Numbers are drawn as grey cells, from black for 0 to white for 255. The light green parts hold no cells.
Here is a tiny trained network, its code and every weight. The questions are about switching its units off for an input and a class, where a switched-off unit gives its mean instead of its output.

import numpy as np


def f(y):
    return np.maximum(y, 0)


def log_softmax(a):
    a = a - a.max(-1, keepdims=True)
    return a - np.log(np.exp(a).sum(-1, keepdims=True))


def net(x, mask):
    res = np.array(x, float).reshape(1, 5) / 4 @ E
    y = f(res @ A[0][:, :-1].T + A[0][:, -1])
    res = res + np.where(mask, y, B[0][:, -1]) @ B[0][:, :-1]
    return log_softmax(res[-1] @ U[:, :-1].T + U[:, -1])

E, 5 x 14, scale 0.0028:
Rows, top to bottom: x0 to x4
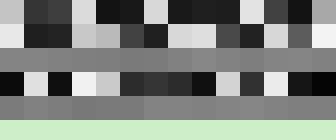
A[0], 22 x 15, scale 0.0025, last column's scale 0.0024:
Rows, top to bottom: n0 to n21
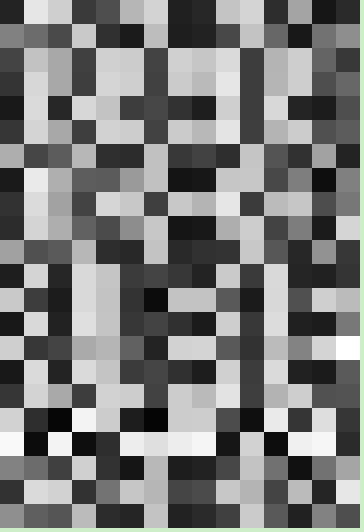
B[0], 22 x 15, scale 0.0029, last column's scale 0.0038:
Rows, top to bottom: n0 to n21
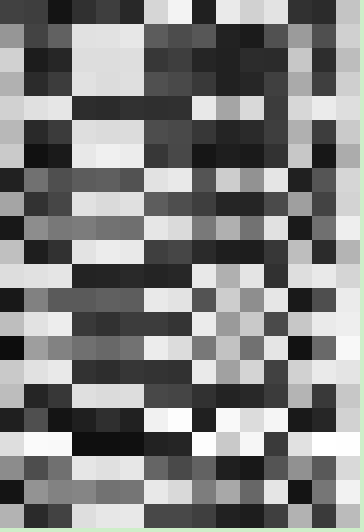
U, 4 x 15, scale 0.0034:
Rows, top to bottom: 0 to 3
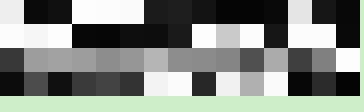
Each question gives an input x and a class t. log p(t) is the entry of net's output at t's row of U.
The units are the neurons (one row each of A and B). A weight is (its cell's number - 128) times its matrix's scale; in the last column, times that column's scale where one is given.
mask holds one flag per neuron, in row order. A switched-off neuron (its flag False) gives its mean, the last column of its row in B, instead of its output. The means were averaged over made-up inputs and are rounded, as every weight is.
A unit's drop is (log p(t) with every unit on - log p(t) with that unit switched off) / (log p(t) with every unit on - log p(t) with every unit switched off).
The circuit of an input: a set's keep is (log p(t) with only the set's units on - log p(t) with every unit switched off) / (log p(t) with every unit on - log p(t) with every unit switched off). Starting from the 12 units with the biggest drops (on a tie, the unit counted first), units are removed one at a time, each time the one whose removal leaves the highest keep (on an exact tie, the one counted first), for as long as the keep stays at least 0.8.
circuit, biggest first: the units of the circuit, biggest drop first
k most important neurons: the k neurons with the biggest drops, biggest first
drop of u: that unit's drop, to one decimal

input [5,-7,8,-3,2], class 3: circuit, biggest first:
(n0 n7)
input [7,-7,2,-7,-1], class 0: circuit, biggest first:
(n6 n10)
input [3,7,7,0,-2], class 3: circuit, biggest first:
(n17 n12)
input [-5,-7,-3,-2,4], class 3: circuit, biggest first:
(n0 n20)
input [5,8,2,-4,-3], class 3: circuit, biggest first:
(n17 n12)
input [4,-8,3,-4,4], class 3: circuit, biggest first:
(n0 n7)
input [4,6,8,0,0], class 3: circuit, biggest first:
(n17 n12)
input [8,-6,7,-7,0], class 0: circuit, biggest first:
(n6 n10)
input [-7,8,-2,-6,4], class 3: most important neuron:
(n14)
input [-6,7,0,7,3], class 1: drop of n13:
0.5
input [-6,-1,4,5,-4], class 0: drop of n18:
0.2
